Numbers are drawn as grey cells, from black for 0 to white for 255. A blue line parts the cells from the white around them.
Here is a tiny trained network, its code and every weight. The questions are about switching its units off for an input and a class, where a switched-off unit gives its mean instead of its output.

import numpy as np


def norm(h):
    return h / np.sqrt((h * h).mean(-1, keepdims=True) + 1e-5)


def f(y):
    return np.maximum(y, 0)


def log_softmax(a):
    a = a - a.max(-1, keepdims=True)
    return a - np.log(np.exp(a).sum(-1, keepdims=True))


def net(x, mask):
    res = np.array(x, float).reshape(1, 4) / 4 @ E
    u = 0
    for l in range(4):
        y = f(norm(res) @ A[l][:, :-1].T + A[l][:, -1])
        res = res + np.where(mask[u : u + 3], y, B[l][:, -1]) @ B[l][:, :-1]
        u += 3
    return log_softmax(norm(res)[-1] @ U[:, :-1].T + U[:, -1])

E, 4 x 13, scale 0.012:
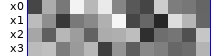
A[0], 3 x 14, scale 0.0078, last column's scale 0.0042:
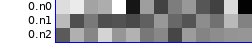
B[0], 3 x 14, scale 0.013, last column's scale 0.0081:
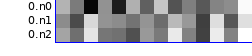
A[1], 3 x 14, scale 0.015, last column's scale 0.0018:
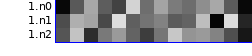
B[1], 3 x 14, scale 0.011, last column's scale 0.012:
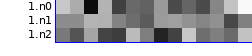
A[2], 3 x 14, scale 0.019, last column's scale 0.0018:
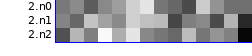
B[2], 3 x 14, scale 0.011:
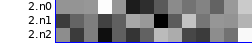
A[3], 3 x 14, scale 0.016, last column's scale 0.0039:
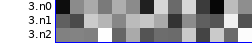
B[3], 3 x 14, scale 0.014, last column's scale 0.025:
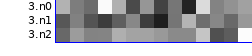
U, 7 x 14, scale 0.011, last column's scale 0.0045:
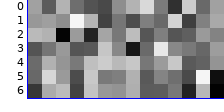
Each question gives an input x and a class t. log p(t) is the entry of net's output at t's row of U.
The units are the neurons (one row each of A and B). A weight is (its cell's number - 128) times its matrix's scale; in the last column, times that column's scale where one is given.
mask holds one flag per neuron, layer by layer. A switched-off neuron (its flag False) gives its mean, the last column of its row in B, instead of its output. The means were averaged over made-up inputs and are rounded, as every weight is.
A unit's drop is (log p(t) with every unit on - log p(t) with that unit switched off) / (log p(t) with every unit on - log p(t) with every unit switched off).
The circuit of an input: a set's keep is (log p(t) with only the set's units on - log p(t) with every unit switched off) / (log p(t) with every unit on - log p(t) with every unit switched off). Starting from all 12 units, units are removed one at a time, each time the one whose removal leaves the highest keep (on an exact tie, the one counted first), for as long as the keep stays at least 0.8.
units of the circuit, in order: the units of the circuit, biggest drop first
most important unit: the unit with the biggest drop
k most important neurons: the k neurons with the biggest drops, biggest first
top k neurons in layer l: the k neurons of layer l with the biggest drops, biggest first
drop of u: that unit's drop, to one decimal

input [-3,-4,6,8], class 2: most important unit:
0.n0
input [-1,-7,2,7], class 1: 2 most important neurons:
(3.n0; 1.n0)
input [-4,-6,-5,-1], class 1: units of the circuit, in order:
(3.n0; 0.n2)
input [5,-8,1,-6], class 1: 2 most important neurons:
(3.n0; 0.n0)
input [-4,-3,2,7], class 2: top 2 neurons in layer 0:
(0.n0; 0.n2)
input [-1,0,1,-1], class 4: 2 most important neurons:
(2.n2; 3.n2)
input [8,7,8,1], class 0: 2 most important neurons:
(2.n2; 1.n2)
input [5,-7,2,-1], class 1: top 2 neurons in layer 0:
(0.n2; 0.n1)
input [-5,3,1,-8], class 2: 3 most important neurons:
(1.n0; 0.n2; 2.n2)
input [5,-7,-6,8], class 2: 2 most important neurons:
(0.n0; 2.n2)
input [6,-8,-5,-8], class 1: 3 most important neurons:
(3.n0; 0.n0; 3.n2)
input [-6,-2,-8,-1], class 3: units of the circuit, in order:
(1.n2; 0.n2)
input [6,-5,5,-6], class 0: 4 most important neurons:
(2.n2; 0.n2; 0.n0; 2.n0)
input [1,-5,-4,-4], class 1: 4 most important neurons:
(3.n0; 0.n0; 2.n2; 3.n2)
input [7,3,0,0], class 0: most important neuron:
(2.n2)
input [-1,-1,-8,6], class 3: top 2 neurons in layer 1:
(1.n2; 1.n0)
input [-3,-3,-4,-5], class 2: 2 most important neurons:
(1.n0; 0.n2)
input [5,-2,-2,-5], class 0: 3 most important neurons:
(0.n2; 2.n2; 0.n0)
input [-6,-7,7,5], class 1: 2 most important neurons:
(3.n0; 0.n2)
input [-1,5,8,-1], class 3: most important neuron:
(2.n1)
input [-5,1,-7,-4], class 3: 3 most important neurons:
(1.n2; 0.n2; 2.n2)
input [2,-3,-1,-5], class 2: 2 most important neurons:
(1.n0; 0.n1)
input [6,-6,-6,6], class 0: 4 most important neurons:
(2.n2; 1.n0; 2.n0; 0.n2)
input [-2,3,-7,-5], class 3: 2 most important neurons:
(1.n2; 0.n0)
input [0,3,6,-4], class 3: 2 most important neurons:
(3.n1; 2.n1)
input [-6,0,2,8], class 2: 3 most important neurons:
(0.n0; 0.n2; 2.n2)
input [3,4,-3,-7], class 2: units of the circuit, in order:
(1.n0)
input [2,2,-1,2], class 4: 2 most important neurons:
(2.n2; 0.n2)
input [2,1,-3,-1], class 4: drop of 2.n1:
0.3
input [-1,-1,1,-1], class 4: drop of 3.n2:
0.1
